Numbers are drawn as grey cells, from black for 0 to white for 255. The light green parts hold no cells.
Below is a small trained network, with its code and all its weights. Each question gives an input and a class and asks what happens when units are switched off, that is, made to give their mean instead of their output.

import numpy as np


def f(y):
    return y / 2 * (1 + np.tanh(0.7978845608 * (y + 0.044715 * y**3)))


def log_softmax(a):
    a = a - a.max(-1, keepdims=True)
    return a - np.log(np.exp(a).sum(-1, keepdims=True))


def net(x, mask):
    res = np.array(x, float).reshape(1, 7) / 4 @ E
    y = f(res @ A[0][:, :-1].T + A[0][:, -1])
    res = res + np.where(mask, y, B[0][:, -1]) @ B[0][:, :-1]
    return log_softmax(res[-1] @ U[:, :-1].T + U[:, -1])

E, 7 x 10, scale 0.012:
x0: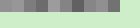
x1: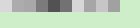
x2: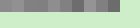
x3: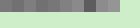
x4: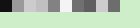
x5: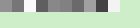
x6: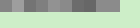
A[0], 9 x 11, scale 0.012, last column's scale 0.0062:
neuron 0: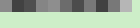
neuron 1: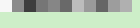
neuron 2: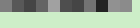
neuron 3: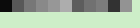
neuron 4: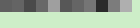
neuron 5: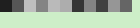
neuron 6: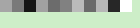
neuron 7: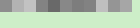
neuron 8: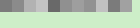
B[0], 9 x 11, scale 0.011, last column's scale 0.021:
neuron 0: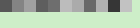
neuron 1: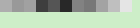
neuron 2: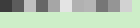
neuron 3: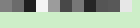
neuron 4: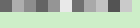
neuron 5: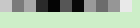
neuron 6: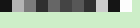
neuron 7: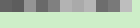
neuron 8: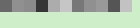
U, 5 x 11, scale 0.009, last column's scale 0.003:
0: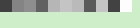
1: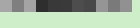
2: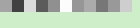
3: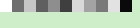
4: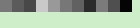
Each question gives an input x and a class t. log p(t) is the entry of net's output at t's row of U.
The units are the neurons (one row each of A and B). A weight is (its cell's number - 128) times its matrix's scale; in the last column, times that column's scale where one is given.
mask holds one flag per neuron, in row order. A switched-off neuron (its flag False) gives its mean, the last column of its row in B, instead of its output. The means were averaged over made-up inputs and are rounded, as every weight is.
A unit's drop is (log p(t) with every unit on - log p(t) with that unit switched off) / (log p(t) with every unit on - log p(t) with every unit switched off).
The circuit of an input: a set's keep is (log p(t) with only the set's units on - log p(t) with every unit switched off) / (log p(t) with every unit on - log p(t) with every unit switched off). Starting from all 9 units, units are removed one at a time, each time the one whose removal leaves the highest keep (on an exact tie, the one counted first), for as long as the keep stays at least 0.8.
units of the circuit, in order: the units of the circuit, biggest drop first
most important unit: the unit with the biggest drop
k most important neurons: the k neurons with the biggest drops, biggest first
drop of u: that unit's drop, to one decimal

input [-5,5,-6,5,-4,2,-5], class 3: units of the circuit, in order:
[neuron 6]
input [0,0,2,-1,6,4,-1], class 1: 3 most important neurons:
[neuron 5; neuron 2; neuron 4]
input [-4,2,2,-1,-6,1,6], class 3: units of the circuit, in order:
[neuron 6; neuron 1; neuron 5]
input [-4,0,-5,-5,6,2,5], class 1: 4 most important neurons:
[neuron 5; neuron 2; neuron 4; neuron 3]
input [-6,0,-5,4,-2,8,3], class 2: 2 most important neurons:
[neuron 6; neuron 3]
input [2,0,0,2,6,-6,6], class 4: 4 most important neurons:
[neuron 3; neuron 2; neuron 4; neuron 0]
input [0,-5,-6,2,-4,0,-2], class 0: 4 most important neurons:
[neuron 0; neuron 5; neuron 4; neuron 7]
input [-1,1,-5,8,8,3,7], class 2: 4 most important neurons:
[neuron 6; neuron 7; neuron 1; neuron 8]
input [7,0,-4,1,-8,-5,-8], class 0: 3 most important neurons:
[neuron 5; neuron 2; neuron 4]
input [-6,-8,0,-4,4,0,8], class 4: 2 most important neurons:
[neuron 3; neuron 1]
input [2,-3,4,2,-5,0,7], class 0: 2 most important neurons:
[neuron 5; neuron 0]
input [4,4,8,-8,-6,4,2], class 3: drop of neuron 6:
0.1
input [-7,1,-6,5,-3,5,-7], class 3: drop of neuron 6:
0.4
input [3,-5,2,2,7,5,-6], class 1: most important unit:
neuron 5
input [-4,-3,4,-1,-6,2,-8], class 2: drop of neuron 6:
0.5
